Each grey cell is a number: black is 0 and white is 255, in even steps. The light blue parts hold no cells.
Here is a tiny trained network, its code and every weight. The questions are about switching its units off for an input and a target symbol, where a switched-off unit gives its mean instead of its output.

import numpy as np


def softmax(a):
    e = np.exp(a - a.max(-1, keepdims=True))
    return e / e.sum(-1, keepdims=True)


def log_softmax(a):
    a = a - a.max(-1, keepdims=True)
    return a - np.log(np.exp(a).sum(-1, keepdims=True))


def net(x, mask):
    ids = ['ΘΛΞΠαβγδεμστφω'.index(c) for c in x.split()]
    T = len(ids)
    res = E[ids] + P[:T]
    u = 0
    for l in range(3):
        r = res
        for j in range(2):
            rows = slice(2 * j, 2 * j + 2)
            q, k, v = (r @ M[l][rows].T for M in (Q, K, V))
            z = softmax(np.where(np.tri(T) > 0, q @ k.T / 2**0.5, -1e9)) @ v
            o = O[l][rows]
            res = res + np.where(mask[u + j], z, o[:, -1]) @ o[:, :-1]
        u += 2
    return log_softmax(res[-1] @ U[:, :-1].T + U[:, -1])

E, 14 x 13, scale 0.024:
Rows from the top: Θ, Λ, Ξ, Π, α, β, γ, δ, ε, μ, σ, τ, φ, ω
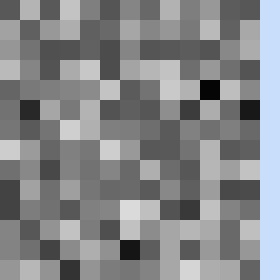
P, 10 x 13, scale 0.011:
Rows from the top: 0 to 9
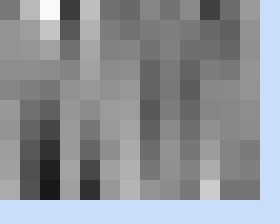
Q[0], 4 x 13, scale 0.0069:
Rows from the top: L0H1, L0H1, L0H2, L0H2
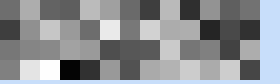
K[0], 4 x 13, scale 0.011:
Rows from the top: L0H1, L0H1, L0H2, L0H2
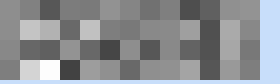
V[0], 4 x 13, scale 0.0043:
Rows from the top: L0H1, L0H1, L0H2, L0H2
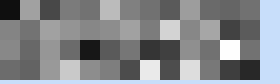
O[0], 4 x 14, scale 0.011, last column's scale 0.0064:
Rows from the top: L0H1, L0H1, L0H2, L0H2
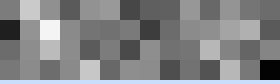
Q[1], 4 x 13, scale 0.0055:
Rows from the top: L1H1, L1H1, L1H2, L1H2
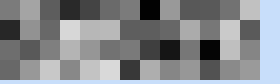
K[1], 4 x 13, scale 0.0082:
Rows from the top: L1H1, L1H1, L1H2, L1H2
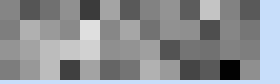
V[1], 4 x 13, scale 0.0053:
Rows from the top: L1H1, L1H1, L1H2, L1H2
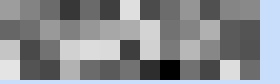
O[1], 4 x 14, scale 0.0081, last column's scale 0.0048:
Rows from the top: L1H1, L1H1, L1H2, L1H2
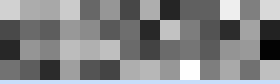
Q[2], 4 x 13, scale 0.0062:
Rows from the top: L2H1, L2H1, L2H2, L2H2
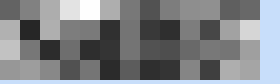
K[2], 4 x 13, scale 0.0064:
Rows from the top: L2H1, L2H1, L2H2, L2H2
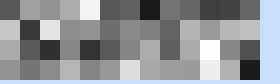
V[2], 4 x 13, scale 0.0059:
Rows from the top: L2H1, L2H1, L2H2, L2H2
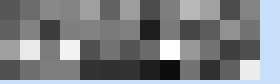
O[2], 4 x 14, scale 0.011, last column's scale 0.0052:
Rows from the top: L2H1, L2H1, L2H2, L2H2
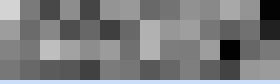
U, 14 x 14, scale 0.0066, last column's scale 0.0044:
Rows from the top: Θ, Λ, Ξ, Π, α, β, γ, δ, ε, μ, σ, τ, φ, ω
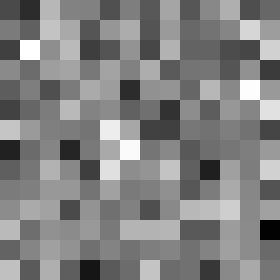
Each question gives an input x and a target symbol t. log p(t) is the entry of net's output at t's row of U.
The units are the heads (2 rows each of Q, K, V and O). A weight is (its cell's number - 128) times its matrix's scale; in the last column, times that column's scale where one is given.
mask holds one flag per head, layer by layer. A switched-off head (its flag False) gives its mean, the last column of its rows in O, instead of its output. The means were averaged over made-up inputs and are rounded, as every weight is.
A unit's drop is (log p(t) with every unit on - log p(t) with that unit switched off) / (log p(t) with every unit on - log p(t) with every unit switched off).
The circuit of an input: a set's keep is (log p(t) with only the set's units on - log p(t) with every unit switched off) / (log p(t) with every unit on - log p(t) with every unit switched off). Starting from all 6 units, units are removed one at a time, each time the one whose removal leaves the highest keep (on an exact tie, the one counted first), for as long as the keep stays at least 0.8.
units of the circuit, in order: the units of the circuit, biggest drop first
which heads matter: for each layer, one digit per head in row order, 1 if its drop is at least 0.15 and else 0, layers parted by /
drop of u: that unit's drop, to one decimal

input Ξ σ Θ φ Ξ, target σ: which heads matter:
01 / 00 / 01
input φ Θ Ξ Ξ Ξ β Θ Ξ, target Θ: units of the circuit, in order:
[L2H2 L1H1 L0H1 L2H1]
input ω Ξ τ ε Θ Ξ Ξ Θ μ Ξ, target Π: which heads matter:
01 / 00 / 01
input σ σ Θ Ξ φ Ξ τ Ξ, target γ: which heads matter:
10 / 01 / 10
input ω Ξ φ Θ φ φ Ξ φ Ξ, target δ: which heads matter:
01 / 10 / 00
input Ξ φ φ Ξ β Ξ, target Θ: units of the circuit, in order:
[L1H1 L2H2 L2H1]
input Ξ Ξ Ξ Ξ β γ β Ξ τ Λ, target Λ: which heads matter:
10 / 00 / 10
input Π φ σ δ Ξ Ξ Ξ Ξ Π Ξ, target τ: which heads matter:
00 / 00 / 01
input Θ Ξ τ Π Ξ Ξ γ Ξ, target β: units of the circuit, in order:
[L1H2 L0H2]
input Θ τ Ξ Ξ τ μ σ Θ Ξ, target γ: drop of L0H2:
0.1
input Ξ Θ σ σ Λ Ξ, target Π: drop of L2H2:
0.9
